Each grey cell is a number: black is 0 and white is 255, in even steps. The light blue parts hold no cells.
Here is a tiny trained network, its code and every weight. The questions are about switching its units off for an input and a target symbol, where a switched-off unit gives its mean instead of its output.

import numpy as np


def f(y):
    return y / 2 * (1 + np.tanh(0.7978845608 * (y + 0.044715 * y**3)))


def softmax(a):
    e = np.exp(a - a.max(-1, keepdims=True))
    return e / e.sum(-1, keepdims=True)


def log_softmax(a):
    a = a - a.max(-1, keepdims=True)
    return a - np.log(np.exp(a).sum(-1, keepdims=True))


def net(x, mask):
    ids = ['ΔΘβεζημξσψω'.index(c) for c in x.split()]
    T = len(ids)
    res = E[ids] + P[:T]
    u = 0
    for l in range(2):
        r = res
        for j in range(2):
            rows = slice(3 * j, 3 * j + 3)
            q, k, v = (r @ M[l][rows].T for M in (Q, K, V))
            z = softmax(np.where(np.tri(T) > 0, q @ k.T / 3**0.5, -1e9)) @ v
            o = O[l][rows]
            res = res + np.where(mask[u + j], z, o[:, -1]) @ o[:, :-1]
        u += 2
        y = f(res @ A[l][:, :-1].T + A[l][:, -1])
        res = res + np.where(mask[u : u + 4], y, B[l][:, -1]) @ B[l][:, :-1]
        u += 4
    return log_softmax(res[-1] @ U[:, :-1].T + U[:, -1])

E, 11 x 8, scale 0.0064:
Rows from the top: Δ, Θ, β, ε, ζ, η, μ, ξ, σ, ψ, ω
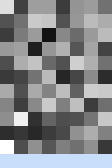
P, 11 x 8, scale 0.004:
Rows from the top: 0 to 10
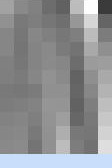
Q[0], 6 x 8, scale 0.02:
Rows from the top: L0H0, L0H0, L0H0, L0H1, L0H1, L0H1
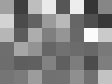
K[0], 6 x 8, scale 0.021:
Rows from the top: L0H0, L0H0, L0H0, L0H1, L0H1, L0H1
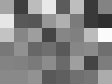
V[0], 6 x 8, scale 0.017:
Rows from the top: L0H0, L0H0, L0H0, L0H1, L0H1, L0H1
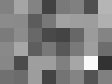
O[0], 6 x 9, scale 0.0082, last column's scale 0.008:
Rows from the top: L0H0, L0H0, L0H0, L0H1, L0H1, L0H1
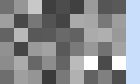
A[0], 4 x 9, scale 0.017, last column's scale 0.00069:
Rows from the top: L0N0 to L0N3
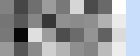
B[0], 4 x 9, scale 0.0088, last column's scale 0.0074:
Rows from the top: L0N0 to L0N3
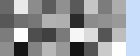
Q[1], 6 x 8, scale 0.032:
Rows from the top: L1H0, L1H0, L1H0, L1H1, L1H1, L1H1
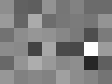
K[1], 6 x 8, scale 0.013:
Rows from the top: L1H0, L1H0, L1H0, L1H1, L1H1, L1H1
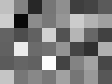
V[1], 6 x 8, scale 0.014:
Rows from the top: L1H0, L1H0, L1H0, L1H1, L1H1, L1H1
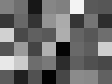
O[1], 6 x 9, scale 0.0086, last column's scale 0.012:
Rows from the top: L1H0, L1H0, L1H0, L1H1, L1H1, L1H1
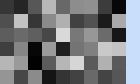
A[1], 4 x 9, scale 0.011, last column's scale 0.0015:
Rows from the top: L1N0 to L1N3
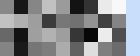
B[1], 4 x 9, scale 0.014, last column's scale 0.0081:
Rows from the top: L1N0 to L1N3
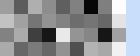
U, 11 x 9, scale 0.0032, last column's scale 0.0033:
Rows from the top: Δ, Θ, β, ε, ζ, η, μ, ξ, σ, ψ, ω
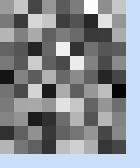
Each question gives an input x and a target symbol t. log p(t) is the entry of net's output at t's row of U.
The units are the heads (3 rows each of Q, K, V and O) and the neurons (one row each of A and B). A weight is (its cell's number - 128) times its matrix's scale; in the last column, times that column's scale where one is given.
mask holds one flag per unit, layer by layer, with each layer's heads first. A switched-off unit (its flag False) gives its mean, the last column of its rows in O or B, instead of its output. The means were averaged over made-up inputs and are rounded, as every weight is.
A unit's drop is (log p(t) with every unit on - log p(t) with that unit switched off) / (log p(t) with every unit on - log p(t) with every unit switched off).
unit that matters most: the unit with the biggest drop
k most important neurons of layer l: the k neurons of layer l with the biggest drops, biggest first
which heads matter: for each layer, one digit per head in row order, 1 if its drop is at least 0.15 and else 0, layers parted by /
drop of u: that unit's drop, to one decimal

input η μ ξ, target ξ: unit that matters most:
L0N0
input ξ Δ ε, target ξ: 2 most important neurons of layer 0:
L0N0, L0N2
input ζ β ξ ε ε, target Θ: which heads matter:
11 / 00
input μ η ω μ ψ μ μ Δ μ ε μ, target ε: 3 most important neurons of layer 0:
L0N3, L0N0, L0N1
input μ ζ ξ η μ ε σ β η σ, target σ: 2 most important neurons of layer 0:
L0N3, L0N0
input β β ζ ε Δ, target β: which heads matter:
10 / 11
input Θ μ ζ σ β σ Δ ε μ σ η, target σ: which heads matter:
10 / 01
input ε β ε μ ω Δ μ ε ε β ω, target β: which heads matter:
10 / 01
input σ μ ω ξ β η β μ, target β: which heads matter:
01 / 01
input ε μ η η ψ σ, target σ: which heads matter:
10 / 01
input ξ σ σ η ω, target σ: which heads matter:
11 / 01
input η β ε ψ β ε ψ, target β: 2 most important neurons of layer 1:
L1N1, L1N3
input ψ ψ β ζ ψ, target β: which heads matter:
11 / 11
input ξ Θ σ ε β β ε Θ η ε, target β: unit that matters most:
L0H1
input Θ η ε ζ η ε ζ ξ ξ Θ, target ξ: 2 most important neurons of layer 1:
L1N2, L1N3
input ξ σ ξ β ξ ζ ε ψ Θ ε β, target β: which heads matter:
01 / 01
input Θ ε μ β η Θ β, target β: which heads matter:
01 / 11
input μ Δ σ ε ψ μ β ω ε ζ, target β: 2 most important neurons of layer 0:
L0N3, L0N1
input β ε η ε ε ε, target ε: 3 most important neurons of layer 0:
L0N2, L0N3, L0N0
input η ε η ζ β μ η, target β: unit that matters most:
L0H0
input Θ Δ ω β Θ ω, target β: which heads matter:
10 / 11
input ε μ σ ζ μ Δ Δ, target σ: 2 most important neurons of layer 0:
L0N3, L0N2
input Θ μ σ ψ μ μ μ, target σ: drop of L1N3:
0.0
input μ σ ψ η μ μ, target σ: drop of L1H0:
0.1
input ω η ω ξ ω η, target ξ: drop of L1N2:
-0.1
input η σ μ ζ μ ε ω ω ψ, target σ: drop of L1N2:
-0.1
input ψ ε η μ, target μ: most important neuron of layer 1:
L1N3
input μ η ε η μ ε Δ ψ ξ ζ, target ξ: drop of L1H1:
0.9
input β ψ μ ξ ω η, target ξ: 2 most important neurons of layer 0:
L0N0, L0N2
